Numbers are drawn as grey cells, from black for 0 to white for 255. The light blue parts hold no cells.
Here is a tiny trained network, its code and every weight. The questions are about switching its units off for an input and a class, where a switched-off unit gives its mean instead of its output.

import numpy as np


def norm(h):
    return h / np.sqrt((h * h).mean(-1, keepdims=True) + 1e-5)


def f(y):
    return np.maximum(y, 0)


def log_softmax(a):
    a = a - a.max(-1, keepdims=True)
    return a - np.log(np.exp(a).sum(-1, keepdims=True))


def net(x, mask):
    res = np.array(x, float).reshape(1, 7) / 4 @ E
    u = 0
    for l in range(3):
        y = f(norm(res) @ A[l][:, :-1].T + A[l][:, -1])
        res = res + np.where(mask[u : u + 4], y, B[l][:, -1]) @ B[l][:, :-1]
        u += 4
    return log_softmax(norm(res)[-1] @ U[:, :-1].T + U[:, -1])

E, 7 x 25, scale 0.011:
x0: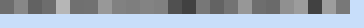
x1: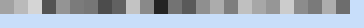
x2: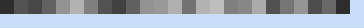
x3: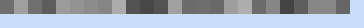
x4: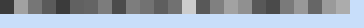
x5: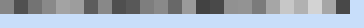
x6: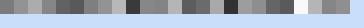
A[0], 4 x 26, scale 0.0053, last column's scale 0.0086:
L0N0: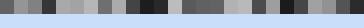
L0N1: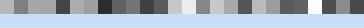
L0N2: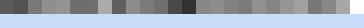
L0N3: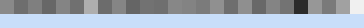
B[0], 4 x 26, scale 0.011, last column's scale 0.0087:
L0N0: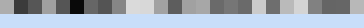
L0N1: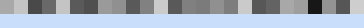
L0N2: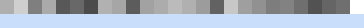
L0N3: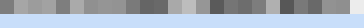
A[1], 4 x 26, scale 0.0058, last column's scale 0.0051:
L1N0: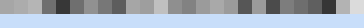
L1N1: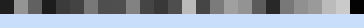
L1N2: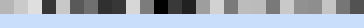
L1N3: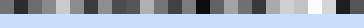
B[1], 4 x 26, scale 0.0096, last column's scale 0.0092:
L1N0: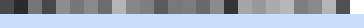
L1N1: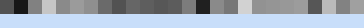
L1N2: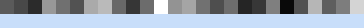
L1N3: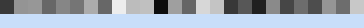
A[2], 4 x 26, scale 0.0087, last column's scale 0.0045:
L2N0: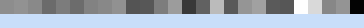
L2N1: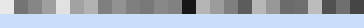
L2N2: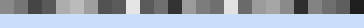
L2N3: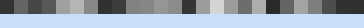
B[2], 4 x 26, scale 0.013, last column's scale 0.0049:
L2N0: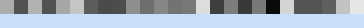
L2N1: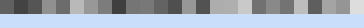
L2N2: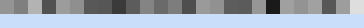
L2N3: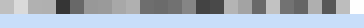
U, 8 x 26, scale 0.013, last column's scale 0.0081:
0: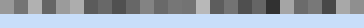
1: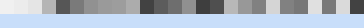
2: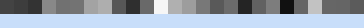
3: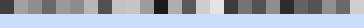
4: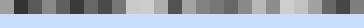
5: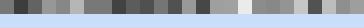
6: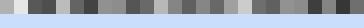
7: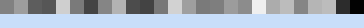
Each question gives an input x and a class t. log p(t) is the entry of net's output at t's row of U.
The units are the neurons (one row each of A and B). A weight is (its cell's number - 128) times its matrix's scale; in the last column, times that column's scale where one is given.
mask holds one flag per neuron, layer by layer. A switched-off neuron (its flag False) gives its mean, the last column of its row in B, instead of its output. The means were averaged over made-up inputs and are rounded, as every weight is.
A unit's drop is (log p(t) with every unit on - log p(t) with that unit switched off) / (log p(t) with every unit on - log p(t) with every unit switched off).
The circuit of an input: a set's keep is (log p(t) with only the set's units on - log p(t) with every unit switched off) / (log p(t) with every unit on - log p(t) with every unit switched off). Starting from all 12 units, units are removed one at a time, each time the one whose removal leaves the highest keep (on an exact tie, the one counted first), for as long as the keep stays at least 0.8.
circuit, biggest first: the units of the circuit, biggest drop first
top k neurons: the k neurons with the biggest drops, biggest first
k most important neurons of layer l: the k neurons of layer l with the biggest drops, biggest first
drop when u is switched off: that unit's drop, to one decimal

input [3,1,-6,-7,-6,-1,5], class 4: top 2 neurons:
[L2N3, L0N2]
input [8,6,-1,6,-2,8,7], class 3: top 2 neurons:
[L1N3, L0N1]
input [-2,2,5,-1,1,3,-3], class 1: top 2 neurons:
[L2N3, L0N3]
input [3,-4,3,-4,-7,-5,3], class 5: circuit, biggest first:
[L2N1, L1N2]
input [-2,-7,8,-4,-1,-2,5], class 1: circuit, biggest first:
[L2N3, L1N2]
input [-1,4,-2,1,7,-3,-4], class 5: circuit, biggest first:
[L1N1]
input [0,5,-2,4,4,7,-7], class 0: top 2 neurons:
[L2N2, L1N0]
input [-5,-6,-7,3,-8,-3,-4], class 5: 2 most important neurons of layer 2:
[L2N1, L2N3]
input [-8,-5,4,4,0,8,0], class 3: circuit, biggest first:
[L1N3, L0N2]
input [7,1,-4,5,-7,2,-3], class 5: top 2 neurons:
[L2N1, L0N1]
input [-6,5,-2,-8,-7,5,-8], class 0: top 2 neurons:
[L2N2, L0N0]
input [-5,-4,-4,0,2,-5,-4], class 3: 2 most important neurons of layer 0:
[L0N2, L0N3]
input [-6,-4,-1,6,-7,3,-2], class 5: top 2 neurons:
[L2N1, L0N2]
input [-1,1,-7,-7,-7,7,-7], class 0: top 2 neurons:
[L2N2, L2N3]
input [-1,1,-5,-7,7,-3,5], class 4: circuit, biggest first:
[L1N0]
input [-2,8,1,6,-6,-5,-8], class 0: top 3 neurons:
[L2N2, L0N3, L1N3]
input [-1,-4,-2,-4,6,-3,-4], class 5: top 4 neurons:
[L1N2, L1N3, L0N0, L1N1]
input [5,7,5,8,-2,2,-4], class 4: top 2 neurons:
[L0N0, L0N2]
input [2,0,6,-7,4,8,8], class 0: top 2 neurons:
[L2N0, L0N2]
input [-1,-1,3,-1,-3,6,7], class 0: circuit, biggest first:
[L2N0]
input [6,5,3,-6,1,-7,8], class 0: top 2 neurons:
[L2N0, L1N3]
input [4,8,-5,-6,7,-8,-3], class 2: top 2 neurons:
[L1N2, L1N3]
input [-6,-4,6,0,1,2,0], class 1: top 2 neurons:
[L2N3, L0N2]
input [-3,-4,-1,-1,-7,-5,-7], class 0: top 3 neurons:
[L2N2, L1N3, L1N2]
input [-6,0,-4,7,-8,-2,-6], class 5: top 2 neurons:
[L2N1, L0N2]
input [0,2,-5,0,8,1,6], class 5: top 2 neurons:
[L1N1, L2N3]
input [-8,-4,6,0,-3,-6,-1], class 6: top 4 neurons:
[L0N1, L1N3, L0N3, L1N2]
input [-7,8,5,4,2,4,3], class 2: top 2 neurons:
[L1N2, L0N2]
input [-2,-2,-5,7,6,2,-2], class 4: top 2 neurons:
[L0N0, L2N3]
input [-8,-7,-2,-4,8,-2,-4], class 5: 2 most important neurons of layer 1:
[L1N2, L1N1]
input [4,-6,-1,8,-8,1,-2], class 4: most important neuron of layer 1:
[L1N2]
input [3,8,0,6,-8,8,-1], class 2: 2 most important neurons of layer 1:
[L1N2, L1N0]
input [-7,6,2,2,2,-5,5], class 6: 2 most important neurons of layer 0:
[L0N1, L0N3]
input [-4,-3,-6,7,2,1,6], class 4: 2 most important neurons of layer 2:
[L2N3, L2N2]
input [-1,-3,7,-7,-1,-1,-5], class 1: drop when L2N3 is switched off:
1.1
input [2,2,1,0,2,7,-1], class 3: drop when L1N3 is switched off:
0.9
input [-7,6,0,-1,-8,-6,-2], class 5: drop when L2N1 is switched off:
0.6
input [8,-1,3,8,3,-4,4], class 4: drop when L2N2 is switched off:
0.0
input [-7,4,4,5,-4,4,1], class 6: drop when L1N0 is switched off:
0.1
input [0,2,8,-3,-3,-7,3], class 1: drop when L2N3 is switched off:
0.9
